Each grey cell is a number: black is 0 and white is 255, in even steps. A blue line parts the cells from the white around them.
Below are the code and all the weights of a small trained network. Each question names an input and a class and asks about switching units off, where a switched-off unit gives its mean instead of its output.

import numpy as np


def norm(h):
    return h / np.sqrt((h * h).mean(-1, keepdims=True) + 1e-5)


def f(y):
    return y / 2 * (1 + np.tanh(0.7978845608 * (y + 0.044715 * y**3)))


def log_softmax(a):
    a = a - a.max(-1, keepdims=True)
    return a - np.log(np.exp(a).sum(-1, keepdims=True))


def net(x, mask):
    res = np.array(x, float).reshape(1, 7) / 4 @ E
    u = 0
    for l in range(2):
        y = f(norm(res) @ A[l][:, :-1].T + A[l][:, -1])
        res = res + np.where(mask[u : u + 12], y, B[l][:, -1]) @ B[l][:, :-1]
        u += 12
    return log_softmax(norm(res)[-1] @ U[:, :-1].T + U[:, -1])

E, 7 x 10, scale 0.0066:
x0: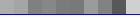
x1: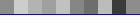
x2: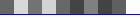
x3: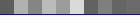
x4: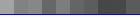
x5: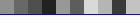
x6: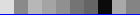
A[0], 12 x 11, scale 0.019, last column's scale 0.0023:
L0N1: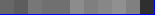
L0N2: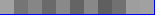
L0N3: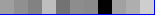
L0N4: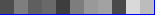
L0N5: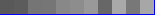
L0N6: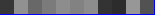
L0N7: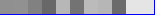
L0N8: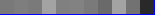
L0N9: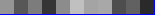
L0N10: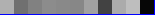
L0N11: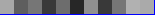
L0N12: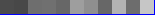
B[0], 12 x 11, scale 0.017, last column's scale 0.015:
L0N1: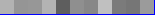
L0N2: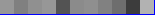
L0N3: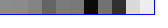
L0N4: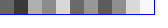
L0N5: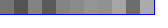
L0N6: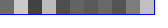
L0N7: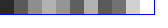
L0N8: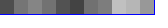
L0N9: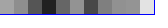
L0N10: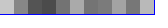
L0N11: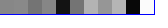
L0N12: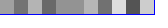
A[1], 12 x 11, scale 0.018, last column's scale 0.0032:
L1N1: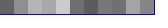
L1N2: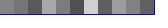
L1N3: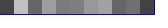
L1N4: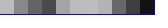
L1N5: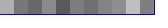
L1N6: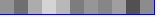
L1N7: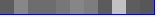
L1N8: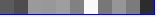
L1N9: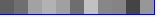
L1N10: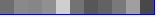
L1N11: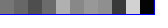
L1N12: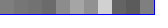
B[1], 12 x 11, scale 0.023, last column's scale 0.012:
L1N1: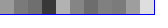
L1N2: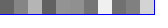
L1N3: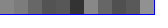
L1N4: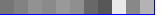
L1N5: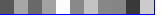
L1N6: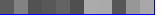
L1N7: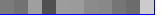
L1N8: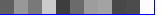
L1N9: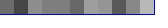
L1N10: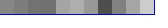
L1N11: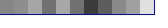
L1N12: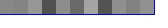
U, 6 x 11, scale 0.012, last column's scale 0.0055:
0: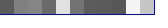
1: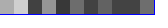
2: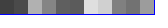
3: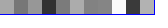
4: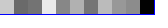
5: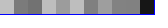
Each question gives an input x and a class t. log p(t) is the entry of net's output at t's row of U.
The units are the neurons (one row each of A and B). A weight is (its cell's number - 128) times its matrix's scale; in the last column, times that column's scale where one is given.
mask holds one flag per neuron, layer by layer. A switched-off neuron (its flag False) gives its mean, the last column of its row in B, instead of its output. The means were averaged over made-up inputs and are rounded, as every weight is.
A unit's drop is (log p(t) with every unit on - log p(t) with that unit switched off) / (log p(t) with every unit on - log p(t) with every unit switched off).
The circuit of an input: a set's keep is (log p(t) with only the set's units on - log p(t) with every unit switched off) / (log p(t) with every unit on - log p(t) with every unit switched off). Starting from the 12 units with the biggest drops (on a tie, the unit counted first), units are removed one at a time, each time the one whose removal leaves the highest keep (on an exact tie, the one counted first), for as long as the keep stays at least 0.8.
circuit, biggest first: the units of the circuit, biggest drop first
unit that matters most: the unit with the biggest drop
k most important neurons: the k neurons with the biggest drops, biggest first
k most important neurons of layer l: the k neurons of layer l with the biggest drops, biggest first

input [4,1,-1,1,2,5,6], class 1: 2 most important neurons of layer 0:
(L0N4 L0N3)
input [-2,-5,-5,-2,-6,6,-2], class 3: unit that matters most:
L0N9
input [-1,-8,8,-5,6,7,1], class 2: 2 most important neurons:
(L0N11 L0N4)
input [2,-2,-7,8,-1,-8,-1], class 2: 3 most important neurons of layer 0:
(L0N3 L0N9 L0N10)
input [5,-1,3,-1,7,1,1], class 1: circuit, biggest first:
(L0N11 L0N3)
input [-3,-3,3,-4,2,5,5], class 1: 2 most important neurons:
(L0N3 L0N12)
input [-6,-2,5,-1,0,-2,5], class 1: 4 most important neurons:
(L0N3 L0N4 L0N7 L0N10)
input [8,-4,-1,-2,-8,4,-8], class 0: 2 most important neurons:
(L0N4 L0N11)
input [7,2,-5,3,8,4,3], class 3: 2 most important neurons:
(L0N9 L0N3)
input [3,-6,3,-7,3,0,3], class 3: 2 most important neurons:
(L0N11 L0N10)
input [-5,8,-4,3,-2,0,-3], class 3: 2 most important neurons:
(L0N7 L0N4)
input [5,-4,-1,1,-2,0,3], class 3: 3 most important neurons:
(L0N10 L1N8 L0N6)
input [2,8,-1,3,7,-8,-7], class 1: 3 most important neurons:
(L0N4 L0N7 L0N3)
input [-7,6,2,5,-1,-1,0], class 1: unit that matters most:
L0N4
